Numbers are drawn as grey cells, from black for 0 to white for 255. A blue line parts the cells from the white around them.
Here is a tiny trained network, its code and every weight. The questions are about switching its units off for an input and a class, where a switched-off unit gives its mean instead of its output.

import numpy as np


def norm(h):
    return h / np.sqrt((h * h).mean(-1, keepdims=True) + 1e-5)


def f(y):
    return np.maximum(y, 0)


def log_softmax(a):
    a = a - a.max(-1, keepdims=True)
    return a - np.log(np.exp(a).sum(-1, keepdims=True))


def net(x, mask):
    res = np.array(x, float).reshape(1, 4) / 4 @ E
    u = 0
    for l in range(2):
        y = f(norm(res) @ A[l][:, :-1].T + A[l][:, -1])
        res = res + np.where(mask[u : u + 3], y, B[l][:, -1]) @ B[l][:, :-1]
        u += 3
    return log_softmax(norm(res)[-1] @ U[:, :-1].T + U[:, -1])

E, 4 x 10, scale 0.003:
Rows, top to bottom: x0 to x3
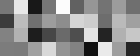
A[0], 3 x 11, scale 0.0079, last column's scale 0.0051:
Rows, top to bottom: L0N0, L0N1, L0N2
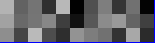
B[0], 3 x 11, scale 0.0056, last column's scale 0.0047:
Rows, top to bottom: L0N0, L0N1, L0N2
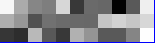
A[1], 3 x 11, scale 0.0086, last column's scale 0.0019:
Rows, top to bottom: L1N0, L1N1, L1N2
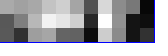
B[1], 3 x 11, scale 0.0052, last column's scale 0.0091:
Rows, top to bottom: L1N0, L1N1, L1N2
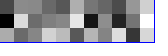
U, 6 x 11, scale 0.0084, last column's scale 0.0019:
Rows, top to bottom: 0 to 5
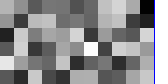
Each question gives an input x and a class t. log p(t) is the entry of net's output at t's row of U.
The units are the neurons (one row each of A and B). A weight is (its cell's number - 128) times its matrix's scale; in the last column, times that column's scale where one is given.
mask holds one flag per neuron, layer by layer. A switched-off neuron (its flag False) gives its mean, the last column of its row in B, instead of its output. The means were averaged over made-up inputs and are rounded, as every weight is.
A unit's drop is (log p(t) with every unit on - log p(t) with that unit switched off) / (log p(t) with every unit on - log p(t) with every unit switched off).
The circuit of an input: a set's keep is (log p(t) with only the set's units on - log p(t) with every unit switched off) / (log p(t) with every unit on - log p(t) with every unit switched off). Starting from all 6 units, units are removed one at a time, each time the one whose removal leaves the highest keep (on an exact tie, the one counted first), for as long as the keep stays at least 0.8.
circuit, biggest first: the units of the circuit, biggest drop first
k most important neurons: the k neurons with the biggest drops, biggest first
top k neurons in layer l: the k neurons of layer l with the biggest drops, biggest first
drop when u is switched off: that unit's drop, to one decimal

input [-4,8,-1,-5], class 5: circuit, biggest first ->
(L1N1, L1N2)
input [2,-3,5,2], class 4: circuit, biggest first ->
(L0N0)
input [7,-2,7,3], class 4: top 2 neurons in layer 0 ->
(L0N2, L0N1)
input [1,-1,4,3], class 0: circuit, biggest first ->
(L1N1, L0N1)
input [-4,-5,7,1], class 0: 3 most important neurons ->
(L0N1, L1N1, L1N0)
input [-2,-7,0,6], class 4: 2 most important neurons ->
(L0N0, L0N1)
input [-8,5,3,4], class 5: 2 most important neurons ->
(L0N2, L1N1)
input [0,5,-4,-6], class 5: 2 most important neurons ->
(L1N1, L1N2)
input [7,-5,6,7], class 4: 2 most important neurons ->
(L0N0, L1N1)
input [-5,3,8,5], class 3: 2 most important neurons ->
(L1N1, L0N2)
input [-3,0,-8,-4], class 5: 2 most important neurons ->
(L0N2, L1N1)
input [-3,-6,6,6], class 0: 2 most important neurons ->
(L0N1, L1N1)
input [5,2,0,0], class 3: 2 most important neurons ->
(L1N1, L0N0)
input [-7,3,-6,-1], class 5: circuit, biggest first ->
(L0N2)
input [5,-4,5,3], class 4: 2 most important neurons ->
(L0N0, L1N1)
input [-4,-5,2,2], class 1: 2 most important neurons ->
(L0N2, L1N1)
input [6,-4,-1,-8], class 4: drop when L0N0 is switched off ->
0.2
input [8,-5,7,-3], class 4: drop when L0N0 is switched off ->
0.4
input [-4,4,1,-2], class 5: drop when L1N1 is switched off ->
0.2
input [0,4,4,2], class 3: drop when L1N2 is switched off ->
0.0
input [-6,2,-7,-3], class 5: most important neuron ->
(L0N2)
